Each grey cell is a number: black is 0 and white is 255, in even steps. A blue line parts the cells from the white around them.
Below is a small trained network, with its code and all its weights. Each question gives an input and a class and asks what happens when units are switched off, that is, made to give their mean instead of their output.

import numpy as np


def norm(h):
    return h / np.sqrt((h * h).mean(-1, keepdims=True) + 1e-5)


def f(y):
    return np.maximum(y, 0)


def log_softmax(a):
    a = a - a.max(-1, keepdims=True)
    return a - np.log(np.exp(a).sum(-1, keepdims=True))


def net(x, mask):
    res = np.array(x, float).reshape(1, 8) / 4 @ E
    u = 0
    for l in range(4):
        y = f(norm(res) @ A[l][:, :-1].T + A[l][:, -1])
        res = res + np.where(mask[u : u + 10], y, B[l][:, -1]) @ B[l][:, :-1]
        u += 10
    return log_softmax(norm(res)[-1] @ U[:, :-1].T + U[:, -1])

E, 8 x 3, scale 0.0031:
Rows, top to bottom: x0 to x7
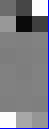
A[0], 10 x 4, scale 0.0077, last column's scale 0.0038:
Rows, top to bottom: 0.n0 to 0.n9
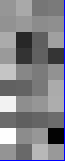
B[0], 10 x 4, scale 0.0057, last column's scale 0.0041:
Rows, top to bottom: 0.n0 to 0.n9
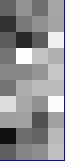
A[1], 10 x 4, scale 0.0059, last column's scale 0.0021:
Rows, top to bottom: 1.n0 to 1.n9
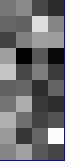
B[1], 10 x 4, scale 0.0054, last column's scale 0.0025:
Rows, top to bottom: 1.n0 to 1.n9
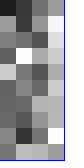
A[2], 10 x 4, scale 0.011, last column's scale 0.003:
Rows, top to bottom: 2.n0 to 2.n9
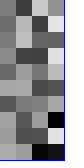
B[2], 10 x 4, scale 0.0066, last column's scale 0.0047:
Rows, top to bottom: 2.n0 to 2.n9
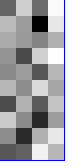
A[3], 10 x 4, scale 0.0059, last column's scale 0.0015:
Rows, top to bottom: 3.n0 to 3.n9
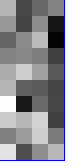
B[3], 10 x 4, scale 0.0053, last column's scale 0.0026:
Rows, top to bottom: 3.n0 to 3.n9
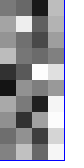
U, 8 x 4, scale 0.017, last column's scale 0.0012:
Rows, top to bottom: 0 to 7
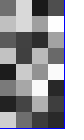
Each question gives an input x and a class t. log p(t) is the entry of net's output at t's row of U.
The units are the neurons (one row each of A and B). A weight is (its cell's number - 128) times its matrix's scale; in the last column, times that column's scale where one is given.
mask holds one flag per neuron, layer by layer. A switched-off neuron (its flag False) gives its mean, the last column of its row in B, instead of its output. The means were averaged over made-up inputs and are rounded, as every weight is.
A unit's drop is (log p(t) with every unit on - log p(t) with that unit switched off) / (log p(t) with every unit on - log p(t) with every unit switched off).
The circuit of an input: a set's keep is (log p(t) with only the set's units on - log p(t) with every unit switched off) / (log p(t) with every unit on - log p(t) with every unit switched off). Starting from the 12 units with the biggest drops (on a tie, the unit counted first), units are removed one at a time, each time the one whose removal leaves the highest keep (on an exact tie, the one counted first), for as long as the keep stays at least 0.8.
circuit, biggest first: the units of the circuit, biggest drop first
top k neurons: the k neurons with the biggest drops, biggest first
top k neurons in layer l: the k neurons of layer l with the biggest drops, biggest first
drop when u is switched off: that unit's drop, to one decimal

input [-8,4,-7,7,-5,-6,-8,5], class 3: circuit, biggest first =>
(2.n9)
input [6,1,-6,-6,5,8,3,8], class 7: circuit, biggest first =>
(2.n7; 3.n6)
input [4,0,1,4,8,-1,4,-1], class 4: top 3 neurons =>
(2.n0; 0.n2; 0.n6)
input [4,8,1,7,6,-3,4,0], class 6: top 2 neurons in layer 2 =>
(2.n1; 2.n0)
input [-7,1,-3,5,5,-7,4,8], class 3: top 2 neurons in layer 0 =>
(0.n3; 0.n5)
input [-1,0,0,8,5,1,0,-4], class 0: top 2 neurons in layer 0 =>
(0.n2; 0.n5)
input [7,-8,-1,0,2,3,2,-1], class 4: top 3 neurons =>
(0.n6; 2.n3; 2.n0)
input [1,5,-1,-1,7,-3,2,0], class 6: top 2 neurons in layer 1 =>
(1.n8; 1.n3)
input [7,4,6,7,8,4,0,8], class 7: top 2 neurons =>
(2.n7; 3.n6)
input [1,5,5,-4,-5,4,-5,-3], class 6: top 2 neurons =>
(0.n5; 2.n1)
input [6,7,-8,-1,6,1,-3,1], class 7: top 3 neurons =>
(2.n7; 0.n8; 2.n9)
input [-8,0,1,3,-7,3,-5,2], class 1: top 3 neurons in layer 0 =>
(0.n2; 0.n0; 0.n4)
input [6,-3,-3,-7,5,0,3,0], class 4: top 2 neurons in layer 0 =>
(0.n6; 0.n9)
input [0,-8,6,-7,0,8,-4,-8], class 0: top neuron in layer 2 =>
(2.n3)
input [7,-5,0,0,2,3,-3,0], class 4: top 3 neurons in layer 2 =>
(2.n0; 2.n3; 2.n8)
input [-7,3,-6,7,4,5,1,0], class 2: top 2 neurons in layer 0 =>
(0.n6; 0.n2)
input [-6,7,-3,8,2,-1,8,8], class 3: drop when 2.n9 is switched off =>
0.3
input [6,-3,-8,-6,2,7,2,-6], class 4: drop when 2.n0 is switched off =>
0.2
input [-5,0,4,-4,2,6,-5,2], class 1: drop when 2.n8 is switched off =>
0.2
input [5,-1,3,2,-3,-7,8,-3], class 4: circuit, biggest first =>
(2.n0)
